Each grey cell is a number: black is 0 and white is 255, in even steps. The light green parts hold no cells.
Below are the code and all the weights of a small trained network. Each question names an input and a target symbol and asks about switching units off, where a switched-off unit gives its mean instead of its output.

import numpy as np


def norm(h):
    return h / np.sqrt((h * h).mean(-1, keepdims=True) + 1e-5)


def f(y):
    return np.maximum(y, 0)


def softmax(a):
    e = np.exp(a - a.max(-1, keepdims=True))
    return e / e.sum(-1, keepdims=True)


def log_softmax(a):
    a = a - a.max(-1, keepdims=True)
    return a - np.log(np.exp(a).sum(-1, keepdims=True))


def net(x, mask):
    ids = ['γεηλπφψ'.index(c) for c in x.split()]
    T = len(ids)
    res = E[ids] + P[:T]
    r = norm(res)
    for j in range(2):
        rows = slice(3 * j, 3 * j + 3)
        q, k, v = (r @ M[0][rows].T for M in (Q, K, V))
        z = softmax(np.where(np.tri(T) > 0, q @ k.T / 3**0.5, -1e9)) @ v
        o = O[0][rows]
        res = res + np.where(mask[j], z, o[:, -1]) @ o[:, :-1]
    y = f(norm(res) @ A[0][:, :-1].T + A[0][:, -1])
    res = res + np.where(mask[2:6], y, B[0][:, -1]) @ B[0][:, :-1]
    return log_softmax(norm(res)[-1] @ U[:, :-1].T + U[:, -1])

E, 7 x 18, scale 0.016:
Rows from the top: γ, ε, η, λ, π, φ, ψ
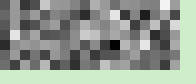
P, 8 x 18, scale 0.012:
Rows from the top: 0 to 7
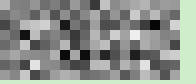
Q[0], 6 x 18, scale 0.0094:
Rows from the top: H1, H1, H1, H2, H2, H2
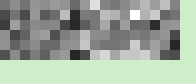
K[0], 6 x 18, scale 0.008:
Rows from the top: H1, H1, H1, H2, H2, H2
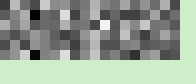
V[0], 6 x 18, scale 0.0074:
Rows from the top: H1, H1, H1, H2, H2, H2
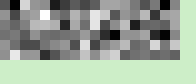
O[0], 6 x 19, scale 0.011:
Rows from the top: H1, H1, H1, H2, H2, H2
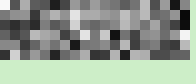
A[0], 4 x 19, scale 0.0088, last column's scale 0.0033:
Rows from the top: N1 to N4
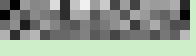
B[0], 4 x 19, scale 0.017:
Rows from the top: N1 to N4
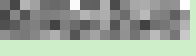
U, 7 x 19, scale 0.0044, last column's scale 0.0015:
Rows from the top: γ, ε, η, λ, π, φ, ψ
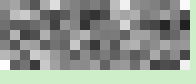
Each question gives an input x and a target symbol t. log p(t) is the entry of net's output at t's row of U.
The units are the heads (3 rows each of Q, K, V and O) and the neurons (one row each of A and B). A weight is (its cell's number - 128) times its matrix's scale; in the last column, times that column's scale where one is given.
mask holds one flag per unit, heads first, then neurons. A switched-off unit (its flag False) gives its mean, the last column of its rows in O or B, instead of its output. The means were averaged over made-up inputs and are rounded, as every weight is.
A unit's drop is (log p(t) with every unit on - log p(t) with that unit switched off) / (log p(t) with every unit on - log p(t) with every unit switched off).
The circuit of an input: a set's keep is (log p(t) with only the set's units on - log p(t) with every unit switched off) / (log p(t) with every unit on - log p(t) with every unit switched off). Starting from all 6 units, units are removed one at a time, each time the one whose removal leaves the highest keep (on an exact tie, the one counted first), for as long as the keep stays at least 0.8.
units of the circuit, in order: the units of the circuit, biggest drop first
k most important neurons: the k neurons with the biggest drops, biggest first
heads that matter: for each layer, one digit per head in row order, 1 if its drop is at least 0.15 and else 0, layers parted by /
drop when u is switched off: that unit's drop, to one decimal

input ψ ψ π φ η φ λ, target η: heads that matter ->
11
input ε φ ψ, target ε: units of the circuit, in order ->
[H2]
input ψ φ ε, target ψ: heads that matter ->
10
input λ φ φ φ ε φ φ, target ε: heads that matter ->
01
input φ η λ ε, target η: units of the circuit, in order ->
[H1 H2]
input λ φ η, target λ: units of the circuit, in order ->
[H2 N2]
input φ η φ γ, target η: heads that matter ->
01
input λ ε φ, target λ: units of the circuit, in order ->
[H2 N2]
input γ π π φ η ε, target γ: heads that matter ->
11
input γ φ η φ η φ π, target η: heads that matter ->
11
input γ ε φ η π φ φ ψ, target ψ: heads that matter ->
10
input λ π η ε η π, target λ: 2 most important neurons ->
[N2 N1]
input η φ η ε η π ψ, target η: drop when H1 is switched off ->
0.2
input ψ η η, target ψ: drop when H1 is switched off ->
0.9
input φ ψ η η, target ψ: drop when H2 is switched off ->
0.1
